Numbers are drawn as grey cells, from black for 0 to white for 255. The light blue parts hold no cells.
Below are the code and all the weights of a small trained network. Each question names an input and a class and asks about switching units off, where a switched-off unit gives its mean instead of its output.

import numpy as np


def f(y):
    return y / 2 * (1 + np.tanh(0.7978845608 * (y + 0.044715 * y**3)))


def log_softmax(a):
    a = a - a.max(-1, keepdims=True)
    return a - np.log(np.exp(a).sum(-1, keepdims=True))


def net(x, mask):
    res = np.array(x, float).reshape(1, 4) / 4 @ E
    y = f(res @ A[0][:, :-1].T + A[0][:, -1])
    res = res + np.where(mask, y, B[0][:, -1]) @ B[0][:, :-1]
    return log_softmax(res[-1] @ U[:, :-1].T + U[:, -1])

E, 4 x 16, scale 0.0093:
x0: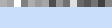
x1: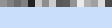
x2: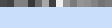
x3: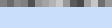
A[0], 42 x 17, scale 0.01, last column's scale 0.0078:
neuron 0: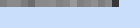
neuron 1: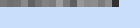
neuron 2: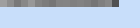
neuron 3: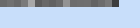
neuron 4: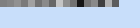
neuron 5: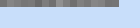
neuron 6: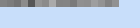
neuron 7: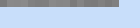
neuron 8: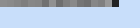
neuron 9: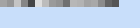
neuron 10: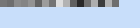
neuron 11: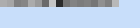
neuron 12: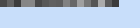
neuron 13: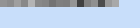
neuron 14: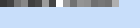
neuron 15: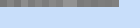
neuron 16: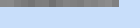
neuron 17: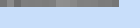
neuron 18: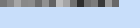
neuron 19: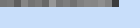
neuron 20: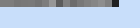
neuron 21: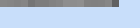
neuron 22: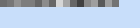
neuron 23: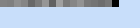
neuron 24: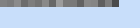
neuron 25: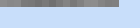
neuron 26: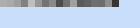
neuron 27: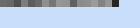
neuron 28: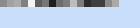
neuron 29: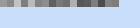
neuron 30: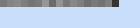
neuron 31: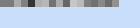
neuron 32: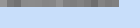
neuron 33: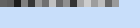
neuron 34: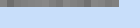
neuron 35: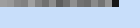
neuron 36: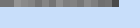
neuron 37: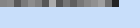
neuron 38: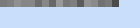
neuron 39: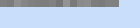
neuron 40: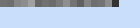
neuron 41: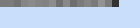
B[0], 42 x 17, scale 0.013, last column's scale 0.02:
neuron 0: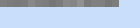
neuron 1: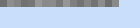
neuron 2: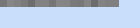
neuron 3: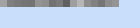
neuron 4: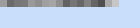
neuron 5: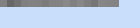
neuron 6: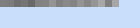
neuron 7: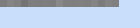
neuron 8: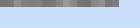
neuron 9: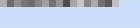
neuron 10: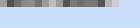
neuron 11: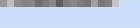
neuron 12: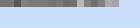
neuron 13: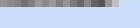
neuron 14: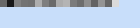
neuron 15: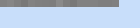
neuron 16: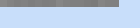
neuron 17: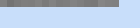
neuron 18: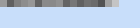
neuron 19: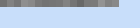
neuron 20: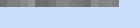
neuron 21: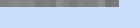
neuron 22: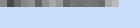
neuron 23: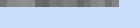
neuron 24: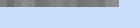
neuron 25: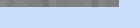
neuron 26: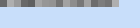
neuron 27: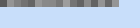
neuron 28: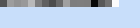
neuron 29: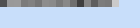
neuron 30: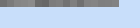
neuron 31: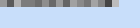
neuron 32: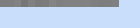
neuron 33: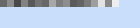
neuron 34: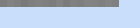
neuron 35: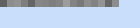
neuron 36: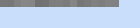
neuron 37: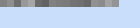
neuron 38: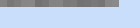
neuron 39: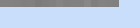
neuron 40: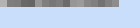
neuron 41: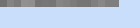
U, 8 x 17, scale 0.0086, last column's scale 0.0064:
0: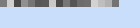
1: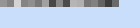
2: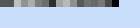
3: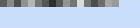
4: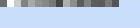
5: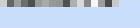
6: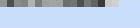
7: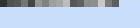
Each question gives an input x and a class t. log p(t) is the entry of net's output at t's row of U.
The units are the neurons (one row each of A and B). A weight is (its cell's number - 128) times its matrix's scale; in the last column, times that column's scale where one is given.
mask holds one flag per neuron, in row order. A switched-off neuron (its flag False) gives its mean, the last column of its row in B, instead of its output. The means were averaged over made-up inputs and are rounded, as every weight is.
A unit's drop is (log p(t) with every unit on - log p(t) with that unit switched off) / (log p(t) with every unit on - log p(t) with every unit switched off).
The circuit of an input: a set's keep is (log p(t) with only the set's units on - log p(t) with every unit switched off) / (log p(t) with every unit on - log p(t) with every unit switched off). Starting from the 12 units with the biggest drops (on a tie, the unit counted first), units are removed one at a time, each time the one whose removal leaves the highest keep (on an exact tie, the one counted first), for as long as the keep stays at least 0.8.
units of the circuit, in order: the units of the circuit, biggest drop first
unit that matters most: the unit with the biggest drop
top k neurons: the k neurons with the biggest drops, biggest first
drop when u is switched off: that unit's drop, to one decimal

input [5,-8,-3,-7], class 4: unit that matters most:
neuron 28
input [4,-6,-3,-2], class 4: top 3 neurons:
[neuron 28; neuron 26; neuron 29]
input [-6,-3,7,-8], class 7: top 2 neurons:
[neuron 14; neuron 28]
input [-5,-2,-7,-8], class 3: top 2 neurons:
[neuron 12; neuron 29]
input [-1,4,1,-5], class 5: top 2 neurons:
[neuron 28; neuron 29]
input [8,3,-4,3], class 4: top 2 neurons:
[neuron 29; neuron 26]
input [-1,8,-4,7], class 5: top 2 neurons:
[neuron 9; neuron 28]
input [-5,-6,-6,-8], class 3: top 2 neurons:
[neuron 12; neuron 3]
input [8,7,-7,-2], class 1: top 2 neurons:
[neuron 9; neuron 31]
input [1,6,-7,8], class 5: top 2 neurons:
[neuron 9; neuron 28]
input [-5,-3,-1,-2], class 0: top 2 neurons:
[neuron 28; neuron 14]
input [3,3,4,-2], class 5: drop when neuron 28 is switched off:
0.4
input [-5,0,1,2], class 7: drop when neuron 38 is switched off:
0.0
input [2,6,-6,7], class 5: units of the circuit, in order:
[neuron 9]
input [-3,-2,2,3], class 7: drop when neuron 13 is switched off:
0.1
